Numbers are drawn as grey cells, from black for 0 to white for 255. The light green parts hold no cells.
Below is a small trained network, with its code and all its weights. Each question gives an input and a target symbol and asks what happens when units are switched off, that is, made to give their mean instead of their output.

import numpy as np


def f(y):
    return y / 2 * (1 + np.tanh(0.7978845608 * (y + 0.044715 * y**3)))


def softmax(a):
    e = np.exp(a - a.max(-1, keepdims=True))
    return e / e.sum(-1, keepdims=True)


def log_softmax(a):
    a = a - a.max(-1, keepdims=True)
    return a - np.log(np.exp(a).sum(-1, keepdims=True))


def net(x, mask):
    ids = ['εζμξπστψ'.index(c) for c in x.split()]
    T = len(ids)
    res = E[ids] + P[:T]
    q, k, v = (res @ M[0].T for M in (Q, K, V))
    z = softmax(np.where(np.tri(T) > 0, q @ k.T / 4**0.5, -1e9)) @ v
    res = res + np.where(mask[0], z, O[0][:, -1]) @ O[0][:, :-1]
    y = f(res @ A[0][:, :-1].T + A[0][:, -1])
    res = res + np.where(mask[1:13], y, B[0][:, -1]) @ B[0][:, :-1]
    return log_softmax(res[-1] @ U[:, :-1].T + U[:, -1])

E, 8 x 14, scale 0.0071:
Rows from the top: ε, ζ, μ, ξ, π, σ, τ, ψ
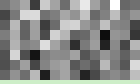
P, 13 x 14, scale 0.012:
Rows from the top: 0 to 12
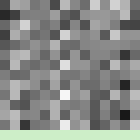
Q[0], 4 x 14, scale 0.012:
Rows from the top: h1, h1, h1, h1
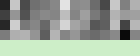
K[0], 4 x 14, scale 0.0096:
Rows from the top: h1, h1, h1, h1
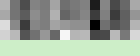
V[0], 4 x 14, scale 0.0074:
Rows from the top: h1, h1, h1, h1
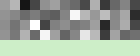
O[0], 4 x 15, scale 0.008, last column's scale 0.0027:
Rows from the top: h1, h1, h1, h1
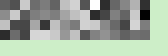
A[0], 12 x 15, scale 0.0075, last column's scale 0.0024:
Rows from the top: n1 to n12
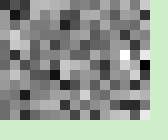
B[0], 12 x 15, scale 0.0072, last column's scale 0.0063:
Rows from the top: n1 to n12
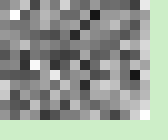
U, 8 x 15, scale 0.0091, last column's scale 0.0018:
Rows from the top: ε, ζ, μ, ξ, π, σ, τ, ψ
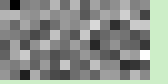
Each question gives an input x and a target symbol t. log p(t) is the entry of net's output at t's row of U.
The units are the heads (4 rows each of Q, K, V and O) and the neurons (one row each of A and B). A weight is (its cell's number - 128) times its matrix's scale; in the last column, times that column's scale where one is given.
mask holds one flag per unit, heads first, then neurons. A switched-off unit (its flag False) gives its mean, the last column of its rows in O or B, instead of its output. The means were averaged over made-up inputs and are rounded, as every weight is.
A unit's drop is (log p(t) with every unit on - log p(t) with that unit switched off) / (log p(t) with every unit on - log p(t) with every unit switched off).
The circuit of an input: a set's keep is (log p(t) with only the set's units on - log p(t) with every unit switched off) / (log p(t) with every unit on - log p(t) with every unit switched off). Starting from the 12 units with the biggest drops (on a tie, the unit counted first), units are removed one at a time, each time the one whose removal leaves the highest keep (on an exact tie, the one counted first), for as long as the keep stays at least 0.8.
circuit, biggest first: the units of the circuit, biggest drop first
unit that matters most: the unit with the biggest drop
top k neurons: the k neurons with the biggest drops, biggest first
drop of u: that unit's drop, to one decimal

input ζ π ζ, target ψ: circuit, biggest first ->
(h1; n11)
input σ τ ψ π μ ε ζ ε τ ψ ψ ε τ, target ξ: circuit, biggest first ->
(h1; n8)
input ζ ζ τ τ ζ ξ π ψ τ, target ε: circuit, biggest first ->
(h1; n11)
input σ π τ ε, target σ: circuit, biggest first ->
(h1; n5; n12)
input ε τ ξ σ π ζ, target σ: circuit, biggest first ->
(h1; n5)
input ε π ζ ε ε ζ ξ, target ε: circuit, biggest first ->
(h1; n10; n8)
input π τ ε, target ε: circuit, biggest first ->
(h1; n11)
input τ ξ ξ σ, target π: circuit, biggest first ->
(h1; n8; n7)
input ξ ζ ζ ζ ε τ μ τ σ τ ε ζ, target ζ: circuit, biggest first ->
(h1; n9; n5)
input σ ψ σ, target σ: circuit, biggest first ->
(h1; n5)
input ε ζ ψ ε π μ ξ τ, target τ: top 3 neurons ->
(n11; n5; n1)
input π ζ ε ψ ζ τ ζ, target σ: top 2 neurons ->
(n5; n12)
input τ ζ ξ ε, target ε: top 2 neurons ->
(n10; n8)
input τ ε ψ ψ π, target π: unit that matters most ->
n2
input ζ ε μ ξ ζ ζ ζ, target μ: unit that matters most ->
h1
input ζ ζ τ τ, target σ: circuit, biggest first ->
(h1; n5; n12)
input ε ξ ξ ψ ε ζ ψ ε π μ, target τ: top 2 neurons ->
(n1; n11)
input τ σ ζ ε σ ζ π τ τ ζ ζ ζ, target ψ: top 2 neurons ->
(n11; n4)
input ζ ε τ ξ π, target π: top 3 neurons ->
(n2; n12; n11)
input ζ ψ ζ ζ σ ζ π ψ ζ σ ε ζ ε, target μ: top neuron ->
(n12)
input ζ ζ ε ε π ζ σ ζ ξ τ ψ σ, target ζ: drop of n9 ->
0.3
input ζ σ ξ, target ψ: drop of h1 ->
0.8
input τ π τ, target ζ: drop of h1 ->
0.5
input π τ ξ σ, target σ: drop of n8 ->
0.0
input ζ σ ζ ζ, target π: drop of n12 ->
0.1
